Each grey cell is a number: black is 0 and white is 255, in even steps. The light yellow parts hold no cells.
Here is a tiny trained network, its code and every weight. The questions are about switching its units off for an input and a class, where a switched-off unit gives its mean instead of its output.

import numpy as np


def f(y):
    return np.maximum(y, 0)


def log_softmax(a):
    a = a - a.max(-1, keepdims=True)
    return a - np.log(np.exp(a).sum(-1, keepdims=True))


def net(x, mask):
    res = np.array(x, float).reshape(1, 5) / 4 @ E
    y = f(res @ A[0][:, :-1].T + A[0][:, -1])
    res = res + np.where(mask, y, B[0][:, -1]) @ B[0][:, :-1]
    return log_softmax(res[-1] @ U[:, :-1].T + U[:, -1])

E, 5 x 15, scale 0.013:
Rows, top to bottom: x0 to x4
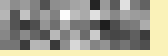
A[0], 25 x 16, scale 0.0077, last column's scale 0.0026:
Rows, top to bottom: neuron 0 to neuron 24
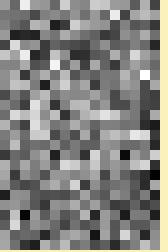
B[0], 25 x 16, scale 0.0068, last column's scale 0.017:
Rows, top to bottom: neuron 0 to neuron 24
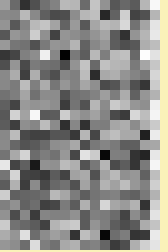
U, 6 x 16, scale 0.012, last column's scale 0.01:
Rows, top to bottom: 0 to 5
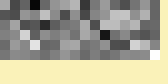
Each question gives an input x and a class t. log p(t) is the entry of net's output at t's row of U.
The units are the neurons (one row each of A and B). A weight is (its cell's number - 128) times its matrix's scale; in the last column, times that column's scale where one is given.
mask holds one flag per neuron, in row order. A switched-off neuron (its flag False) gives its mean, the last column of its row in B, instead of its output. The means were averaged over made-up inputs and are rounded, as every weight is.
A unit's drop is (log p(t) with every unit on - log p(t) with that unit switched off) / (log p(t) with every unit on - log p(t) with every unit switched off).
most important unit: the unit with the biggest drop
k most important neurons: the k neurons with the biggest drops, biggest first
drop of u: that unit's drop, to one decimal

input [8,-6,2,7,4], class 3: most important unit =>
neuron 23
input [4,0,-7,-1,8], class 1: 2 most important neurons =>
(neuron 10; neuron 2)
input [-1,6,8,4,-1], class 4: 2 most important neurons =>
(neuron 3; neuron 24)
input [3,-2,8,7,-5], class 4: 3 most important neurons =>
(neuron 24; neuron 3; neuron 13)
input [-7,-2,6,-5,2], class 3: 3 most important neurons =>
(neuron 15; neuron 11; neuron 1)
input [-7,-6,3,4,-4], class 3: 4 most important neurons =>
(neuron 15; neuron 1; neuron 16; neuron 0)
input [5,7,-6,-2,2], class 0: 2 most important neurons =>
(neuron 16; neuron 0)
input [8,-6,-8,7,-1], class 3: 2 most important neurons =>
(neuron 23; neuron 8)
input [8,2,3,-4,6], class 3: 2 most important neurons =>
(neuron 23; neuron 5)
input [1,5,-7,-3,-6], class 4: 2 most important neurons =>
(neuron 11; neuron 10)
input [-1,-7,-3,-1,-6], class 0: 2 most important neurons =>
(neuron 4; neuron 22)
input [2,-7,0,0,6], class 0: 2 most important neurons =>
(neuron 22; neuron 21)
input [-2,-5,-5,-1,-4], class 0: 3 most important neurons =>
(neuron 4; neuron 3; neuron 24)
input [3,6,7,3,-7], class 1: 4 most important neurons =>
(neuron 5; neuron 11; neuron 6; neuron 22)
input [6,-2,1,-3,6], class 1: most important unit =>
neuron 15
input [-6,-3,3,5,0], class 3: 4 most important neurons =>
(neuron 15; neuron 13; neuron 7; neuron 1)
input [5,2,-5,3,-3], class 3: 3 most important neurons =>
(neuron 8; neuron 24; neuron 3)
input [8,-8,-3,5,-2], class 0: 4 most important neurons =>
(neuron 22; neuron 4; neuron 15; neuron 14)
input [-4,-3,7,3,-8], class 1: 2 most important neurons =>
(neuron 5; neuron 11)
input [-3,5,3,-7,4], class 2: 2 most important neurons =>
(neuron 13; neuron 7)
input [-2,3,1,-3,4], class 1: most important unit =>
neuron 22
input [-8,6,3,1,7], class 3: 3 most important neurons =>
(neuron 15; neuron 5; neuron 1)
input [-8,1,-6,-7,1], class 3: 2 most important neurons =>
(neuron 15; neuron 1)
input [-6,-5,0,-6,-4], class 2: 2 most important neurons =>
(neuron 13; neuron 23)
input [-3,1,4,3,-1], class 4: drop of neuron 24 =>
0.2
